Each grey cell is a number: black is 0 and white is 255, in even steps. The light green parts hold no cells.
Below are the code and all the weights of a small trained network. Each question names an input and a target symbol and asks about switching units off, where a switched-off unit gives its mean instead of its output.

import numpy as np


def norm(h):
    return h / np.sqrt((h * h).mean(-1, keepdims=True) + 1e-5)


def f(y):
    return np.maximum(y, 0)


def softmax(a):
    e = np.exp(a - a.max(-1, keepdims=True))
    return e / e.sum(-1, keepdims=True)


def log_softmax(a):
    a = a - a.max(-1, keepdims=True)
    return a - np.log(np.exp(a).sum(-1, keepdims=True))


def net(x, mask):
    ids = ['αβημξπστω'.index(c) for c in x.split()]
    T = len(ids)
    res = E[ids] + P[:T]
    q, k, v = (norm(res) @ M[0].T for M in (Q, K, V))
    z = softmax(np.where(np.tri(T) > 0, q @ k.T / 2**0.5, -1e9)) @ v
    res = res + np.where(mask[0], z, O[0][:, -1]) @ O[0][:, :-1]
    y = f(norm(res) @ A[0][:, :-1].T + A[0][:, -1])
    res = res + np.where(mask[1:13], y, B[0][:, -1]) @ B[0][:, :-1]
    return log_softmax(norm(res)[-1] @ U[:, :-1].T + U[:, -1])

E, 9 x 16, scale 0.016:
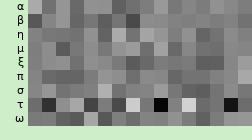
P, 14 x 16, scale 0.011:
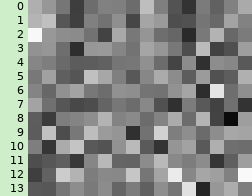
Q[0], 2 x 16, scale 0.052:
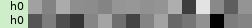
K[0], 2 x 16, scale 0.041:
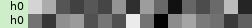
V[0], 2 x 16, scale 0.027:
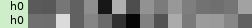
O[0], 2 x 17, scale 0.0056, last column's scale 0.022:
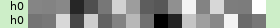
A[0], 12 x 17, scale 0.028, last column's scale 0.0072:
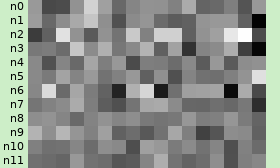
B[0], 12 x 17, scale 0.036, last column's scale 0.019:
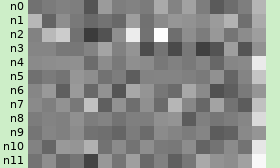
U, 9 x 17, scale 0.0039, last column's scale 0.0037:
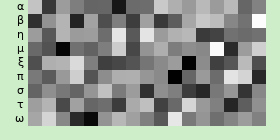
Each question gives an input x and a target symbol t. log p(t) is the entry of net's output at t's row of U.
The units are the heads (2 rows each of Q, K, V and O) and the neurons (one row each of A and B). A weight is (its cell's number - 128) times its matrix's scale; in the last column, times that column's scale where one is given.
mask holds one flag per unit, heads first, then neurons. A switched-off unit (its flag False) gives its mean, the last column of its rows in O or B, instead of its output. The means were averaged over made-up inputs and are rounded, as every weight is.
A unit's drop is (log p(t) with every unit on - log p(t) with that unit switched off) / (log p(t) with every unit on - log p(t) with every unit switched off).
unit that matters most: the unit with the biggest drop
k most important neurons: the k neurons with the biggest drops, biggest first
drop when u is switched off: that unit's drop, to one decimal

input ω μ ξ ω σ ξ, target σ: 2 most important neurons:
[n3, n7]
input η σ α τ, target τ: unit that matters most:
n6
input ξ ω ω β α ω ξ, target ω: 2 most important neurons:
[n10, n7]
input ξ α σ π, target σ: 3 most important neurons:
[n3, n7, n11]
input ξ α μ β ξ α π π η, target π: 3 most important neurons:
[n11, n10, n7]
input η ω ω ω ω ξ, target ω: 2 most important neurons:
[n10, n11]
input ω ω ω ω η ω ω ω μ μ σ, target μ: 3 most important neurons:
[n11, n7, n4]
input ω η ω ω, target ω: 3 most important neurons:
[n10, n11, n7]
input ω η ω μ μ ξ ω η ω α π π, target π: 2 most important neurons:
[n10, n11]
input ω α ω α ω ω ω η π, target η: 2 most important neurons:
[n11, n10]
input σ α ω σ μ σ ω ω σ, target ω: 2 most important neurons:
[n10, n11]
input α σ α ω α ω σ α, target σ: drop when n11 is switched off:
0.3
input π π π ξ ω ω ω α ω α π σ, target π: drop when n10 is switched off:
0.6
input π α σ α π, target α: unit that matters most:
h0
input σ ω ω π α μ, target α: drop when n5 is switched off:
0.1
